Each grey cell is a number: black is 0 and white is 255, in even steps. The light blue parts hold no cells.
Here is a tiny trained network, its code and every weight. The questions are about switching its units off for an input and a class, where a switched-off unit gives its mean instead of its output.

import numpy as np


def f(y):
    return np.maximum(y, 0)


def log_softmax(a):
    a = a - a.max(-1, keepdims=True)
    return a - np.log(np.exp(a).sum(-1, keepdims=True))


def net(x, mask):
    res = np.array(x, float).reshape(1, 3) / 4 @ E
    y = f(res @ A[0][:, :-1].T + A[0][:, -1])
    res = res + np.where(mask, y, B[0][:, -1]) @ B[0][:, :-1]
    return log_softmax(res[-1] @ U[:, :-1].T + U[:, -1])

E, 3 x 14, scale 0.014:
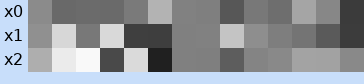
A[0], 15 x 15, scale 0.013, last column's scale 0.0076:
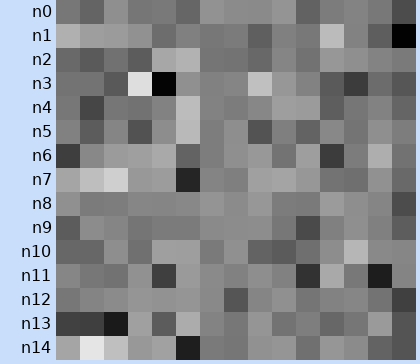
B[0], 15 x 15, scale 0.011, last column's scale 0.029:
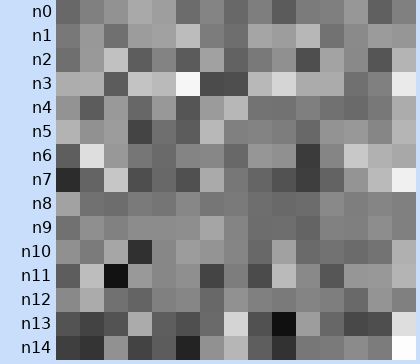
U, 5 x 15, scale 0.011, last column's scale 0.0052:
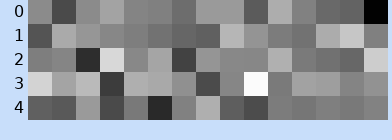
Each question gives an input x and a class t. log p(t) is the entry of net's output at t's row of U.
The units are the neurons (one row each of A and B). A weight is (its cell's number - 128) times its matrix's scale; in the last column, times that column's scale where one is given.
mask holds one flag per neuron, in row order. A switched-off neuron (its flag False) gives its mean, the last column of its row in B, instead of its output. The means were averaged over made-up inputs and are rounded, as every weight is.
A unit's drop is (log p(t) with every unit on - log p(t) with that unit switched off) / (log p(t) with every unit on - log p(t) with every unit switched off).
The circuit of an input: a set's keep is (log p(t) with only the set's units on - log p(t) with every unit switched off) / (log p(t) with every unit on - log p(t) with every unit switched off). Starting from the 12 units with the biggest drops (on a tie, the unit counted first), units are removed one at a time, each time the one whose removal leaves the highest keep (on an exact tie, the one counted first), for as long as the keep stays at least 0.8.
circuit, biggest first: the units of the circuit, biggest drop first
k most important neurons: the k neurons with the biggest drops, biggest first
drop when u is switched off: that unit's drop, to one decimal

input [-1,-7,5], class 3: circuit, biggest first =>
[n13]
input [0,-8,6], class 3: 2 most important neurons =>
[n13; n14]
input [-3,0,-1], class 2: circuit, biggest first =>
[n14; n7]
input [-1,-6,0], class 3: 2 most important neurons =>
[n14; n13]
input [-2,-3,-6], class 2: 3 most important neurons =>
[n14; n7; n3]
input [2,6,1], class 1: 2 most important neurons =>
[n13; n3]
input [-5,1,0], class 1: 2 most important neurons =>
[n13; n14]
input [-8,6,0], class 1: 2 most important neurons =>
[n3; n13]
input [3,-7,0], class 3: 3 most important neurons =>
[n14; n13; n7]
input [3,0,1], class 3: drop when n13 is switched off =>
0.7
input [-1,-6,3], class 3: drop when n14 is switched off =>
0.4
